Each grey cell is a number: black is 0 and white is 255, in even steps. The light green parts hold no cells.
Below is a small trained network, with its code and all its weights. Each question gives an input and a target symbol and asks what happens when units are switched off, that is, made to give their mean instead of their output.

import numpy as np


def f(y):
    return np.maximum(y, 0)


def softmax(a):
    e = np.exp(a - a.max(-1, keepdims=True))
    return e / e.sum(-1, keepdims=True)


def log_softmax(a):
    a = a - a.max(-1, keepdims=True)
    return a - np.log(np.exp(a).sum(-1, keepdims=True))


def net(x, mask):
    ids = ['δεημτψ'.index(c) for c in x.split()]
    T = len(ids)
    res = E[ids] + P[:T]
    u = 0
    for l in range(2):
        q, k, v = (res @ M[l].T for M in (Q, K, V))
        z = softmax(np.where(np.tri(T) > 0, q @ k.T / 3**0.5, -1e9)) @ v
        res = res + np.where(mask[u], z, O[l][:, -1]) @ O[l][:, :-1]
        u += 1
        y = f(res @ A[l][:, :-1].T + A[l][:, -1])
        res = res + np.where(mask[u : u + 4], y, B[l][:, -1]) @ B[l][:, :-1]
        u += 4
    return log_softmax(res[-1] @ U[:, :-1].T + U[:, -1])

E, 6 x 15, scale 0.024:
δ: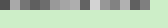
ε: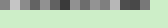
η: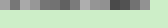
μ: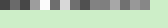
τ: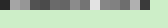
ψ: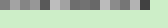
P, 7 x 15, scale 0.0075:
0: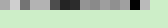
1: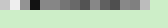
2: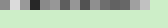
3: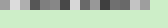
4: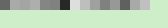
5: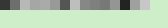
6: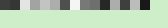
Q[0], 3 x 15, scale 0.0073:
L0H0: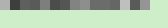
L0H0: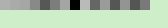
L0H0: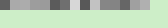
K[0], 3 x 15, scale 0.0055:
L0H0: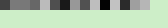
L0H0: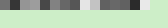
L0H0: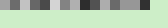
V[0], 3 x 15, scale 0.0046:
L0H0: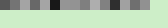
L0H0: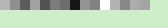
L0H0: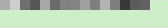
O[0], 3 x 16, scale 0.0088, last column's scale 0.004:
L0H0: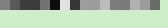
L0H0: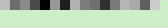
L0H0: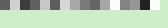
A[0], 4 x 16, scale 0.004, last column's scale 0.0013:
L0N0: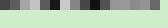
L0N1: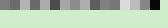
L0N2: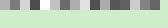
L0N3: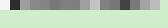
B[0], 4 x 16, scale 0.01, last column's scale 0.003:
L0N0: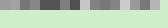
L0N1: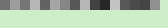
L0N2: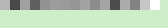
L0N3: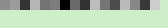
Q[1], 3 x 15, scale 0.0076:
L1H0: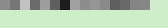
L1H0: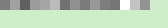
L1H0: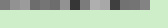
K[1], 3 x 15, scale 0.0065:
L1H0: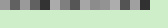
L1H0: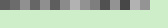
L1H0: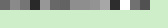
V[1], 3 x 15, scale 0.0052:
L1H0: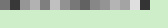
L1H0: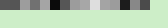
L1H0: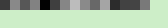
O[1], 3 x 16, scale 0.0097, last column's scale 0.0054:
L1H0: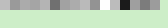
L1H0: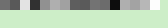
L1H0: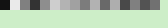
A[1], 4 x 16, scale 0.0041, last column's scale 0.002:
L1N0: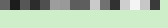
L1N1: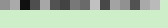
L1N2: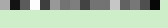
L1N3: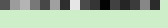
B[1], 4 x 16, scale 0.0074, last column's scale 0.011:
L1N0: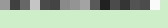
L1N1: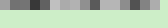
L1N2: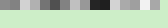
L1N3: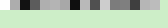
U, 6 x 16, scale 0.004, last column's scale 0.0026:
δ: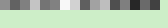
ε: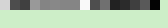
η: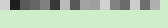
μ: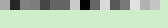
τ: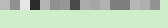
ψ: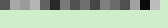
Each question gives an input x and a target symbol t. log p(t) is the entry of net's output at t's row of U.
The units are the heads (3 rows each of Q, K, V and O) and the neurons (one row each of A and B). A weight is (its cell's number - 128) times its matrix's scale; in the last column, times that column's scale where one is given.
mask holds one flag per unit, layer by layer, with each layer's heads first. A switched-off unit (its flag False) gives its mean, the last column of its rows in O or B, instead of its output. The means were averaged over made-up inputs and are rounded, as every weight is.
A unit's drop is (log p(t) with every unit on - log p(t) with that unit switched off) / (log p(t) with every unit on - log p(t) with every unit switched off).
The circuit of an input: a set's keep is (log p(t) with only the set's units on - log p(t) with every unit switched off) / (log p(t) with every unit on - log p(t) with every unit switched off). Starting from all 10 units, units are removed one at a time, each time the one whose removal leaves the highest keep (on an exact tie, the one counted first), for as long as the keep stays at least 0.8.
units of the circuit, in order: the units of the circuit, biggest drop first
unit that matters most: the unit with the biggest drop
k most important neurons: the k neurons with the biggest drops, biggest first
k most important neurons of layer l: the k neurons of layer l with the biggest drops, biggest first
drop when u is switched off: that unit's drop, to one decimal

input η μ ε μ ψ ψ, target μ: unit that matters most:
L1H0
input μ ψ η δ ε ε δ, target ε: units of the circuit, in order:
L1N3, L1H0, L0H0
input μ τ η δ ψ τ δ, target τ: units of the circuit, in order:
L0H0, L1N0, L1H0, L1N3
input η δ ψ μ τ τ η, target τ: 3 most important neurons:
L1N0, L0N2, L0N3
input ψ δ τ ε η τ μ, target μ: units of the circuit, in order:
L0H0, L1H0, L1N2
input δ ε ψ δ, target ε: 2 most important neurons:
L1N3, L0N2
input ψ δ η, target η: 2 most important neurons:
L1N0, L0N2
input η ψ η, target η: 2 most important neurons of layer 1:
L1N0, L1N2
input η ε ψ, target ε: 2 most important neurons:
L1N0, L1N3
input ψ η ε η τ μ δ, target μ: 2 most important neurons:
L1N0, L1N2
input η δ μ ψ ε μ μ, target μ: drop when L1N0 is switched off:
0.2
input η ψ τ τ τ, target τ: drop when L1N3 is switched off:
0.3
